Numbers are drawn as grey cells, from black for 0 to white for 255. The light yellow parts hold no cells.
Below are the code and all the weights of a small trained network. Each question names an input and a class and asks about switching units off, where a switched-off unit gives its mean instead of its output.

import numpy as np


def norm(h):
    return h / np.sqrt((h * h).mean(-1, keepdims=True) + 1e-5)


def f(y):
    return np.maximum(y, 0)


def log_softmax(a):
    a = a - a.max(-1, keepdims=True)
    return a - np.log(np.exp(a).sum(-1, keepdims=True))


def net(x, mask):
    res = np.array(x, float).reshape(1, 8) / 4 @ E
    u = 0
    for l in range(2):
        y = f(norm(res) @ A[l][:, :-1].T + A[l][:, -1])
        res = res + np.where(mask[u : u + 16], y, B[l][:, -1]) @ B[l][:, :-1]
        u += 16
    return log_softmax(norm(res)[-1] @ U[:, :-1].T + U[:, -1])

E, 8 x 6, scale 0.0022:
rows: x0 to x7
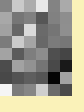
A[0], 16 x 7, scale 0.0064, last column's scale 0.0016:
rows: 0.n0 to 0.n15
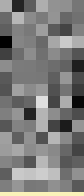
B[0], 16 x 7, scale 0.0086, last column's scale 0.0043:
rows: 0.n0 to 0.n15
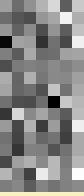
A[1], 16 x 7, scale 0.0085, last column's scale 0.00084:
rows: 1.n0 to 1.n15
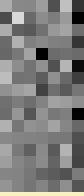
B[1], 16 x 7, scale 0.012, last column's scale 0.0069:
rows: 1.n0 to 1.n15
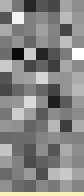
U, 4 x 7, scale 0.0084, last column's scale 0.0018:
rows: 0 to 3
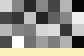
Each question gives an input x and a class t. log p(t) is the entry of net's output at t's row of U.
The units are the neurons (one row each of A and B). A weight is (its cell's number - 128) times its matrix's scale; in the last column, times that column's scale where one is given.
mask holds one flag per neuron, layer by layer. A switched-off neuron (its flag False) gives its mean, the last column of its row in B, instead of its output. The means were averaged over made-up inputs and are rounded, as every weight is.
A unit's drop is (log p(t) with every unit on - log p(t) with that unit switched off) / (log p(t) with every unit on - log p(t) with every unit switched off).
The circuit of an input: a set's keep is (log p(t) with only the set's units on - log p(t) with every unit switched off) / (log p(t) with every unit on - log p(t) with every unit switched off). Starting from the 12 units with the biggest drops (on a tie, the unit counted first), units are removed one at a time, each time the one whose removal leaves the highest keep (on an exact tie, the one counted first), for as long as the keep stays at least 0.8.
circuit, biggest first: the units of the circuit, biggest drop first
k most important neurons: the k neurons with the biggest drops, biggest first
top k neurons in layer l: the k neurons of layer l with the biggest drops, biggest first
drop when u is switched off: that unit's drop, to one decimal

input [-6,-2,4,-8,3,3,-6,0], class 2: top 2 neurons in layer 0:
(0.n0; 0.n3)
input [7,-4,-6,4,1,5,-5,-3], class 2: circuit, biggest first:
(0.n14)
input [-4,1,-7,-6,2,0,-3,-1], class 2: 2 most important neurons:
(0.n0; 1.n4)
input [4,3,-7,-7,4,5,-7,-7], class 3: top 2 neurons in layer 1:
(1.n4; 1.n1)
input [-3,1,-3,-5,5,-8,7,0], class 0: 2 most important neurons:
(0.n8; 0.n10)
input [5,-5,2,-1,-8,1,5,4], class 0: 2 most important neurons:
(0.n8; 0.n14)
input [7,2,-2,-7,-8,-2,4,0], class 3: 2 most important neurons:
(0.n10; 1.n1)
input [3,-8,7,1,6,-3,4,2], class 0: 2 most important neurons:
(0.n8; 0.n3)
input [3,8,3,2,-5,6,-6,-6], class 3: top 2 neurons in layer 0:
(0.n14; 0.n3)
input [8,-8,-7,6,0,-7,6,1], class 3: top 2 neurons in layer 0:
(0.n3; 0.n9)
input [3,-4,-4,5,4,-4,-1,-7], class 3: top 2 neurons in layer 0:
(0.n10; 0.n14)
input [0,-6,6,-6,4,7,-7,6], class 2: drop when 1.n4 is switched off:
0.1
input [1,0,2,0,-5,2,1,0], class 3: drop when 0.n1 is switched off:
0.3
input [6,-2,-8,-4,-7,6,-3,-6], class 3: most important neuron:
(0.n14)
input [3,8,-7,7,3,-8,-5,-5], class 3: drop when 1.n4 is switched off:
0.1
